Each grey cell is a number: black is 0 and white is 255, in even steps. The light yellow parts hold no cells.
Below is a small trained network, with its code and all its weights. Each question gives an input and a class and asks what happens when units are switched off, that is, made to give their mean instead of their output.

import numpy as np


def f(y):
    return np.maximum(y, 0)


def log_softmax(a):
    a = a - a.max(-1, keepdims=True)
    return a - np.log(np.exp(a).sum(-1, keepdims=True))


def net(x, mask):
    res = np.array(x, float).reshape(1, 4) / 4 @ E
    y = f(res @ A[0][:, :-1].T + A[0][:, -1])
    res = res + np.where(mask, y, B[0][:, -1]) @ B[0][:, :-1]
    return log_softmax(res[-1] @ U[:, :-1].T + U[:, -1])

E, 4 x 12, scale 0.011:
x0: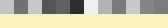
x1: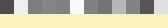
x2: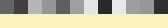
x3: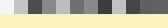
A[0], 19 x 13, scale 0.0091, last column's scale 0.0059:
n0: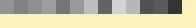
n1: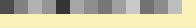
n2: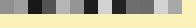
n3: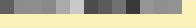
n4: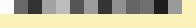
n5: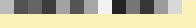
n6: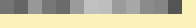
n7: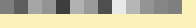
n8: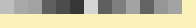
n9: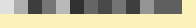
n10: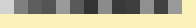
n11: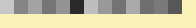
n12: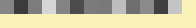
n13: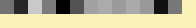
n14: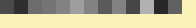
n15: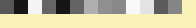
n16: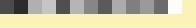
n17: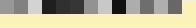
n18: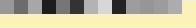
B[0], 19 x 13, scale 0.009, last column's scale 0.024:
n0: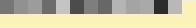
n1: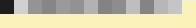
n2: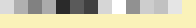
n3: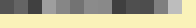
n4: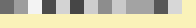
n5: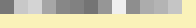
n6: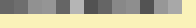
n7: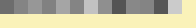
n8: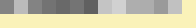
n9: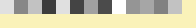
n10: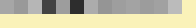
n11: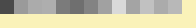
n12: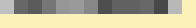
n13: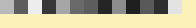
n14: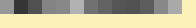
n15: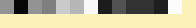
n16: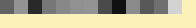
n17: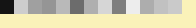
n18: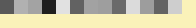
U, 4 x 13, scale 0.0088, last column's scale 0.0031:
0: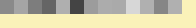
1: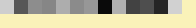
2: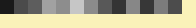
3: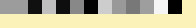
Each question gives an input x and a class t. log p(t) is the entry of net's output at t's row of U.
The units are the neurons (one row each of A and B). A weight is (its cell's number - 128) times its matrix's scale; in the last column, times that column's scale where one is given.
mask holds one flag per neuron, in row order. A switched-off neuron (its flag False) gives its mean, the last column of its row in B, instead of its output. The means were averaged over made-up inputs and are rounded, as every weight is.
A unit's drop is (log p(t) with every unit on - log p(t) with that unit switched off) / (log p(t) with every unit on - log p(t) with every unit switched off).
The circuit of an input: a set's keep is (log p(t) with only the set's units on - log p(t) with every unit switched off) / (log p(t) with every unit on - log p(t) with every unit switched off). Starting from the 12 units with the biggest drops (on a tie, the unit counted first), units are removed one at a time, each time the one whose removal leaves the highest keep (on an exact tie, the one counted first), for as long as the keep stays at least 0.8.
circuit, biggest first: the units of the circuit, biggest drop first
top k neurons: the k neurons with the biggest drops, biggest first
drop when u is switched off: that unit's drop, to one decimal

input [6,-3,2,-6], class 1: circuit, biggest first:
n15
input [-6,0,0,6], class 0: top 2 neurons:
n15, n13
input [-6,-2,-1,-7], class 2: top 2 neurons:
n8, n5
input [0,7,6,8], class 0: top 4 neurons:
n15, n13, n4, n14
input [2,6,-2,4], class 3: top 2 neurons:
n15, n4
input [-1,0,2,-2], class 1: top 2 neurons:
n17, n3
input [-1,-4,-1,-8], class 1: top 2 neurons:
n15, n13
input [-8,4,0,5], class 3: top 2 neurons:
n15, n13
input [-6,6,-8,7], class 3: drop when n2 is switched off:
0.3
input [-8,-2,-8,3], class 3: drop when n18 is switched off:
0.2
